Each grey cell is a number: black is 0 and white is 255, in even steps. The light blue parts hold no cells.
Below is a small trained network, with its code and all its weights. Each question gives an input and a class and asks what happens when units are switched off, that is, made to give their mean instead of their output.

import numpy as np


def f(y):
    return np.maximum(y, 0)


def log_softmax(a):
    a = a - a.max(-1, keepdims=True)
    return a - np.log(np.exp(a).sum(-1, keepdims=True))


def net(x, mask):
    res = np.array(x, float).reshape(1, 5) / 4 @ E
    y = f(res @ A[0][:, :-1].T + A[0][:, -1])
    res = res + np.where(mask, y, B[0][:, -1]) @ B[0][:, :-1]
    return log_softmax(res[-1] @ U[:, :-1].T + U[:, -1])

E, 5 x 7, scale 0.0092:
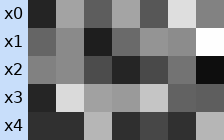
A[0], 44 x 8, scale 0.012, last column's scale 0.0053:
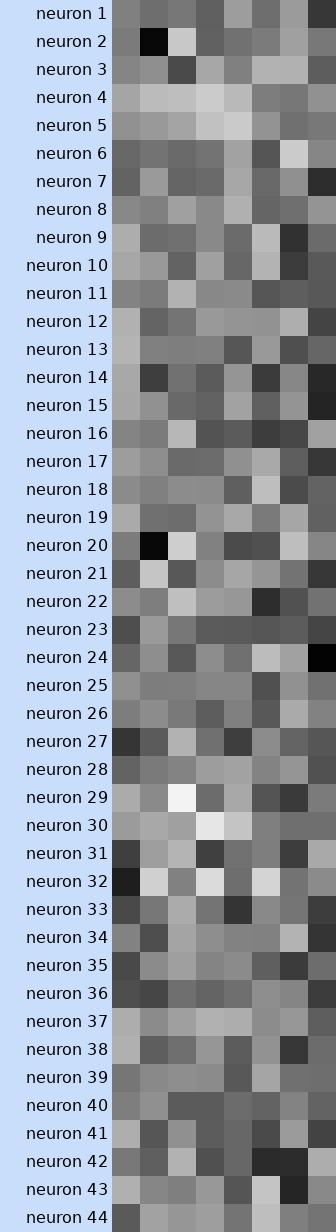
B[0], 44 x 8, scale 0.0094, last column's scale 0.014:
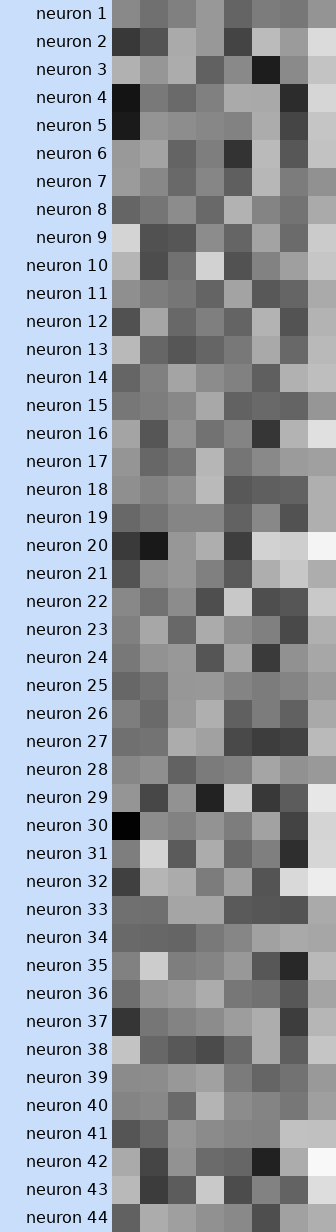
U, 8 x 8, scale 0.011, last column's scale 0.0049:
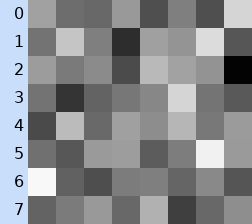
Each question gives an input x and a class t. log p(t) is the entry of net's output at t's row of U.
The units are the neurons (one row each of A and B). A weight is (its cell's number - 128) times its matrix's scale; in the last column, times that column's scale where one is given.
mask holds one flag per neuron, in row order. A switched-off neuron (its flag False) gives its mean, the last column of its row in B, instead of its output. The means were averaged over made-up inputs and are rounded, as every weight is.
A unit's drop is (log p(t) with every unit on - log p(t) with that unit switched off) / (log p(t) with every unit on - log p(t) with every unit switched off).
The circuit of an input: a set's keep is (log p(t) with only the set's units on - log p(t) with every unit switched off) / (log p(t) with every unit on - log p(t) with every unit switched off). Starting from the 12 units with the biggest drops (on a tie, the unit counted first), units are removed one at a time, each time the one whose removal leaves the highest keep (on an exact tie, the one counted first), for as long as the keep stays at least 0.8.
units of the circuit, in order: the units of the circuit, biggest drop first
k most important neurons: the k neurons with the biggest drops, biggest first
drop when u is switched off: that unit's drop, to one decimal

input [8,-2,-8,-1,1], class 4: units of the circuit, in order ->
neuron 42
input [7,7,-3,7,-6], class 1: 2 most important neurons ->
neuron 32; neuron 3
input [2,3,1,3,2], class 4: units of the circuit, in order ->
neuron 42; neuron 29
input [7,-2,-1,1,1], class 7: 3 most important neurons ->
neuron 20; neuron 2; neuron 6
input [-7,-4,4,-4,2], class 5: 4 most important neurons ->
neuron 20; neuron 2; neuron 41; neuron 14
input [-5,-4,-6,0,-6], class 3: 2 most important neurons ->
neuron 29; neuron 32
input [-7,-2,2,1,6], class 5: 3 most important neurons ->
neuron 20; neuron 2; neuron 41
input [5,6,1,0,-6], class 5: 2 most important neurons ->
neuron 10; neuron 29
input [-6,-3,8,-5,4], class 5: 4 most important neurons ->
neuron 20; neuron 2; neuron 41; neuron 14
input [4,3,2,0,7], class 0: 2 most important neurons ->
neuron 32; neuron 27
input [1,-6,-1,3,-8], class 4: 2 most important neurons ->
neuron 32; neuron 30
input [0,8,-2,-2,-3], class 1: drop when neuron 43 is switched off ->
0.2
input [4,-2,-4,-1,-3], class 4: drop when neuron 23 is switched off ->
0.0
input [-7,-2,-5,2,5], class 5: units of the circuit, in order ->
neuron 20
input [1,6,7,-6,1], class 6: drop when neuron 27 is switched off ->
0.1
